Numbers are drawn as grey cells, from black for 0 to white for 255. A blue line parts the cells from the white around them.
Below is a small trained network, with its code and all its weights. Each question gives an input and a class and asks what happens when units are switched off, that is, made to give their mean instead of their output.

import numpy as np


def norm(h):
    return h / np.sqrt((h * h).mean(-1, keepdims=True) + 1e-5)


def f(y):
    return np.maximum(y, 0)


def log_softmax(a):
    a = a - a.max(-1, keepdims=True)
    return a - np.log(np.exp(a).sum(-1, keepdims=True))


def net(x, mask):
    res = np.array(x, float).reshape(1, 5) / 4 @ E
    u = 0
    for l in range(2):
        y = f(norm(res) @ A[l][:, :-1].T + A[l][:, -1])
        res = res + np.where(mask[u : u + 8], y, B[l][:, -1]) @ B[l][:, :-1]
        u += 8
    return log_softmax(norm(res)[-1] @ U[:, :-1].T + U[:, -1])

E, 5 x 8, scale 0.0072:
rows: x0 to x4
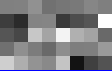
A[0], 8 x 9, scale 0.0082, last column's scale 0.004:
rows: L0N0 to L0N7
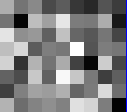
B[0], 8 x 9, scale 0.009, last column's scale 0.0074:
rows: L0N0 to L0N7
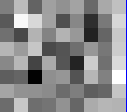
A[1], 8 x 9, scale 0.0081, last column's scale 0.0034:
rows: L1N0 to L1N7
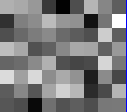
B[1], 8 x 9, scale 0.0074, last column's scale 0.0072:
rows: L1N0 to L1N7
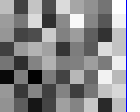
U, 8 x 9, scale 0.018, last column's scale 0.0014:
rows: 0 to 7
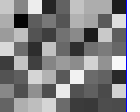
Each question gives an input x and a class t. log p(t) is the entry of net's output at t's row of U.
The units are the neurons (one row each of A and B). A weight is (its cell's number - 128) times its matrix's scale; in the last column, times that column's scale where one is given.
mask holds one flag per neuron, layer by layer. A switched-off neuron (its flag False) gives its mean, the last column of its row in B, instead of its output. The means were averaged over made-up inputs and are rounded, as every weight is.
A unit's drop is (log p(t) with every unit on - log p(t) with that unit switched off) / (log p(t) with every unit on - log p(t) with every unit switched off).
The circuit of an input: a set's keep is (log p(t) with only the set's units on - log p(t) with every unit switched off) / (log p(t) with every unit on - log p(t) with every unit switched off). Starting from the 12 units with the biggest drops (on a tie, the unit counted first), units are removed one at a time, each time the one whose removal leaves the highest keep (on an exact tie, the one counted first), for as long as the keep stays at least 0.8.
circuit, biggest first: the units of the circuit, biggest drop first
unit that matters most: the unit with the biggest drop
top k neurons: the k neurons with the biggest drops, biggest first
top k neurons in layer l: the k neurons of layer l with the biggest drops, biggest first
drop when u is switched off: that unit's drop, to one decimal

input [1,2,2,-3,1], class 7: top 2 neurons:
[L0N1; L0N4]
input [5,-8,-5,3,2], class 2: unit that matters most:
L1N5
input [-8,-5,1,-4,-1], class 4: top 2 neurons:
[L0N5; L1N1]
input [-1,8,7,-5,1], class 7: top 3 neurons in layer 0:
[L0N1; L0N4; L0N2]
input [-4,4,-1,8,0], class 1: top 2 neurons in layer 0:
[L0N5; L0N7]
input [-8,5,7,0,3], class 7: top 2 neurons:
[L0N1; L0N4]
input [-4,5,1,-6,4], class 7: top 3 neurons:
[L0N4; L0N1; L0N5]
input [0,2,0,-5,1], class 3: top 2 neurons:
[L0N4; L0N2]
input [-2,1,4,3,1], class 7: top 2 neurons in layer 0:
[L0N1; L0N5]
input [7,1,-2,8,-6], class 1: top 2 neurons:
[L0N1; L0N3]
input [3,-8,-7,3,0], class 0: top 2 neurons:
[L0N3; L1N0]
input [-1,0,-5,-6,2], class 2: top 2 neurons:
[L0N5; L0N0]
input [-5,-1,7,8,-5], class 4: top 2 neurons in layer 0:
[L0N5; L0N2]
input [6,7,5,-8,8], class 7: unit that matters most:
L0N4
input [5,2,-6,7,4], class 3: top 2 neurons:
[L0N4; L0N1]
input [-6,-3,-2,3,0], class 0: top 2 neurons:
[L0N3; L1N0]
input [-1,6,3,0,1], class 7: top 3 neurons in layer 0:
[L0N4; L0N1; L0N2]
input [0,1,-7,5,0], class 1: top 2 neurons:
[L0N1; L1N0]
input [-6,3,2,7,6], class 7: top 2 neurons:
[L0N4; L0N1]
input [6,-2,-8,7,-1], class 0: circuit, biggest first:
[L1N0]
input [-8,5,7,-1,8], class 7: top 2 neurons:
[L0N1; L0N4]
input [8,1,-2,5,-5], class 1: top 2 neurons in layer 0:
[L0N1; L0N3]
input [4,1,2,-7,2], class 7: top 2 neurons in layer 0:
[L0N1; L0N4]
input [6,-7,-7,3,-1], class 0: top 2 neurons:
[L0N3; L1N0]
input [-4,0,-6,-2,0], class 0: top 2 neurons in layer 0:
[L0N5; L0N2]
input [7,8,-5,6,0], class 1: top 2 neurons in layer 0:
[L0N5; L0N7]
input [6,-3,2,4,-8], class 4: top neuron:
[L1N1]
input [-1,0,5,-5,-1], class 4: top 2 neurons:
[L0N5; L0N2]
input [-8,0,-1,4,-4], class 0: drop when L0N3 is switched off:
0.0
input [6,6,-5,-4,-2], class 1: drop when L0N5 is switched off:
0.1
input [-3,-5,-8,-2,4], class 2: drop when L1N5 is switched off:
0.1
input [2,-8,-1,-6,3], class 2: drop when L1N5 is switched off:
0.4
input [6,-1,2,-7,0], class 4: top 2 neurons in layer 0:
[L0N5; L0N7]
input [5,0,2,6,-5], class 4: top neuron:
[L0N2]
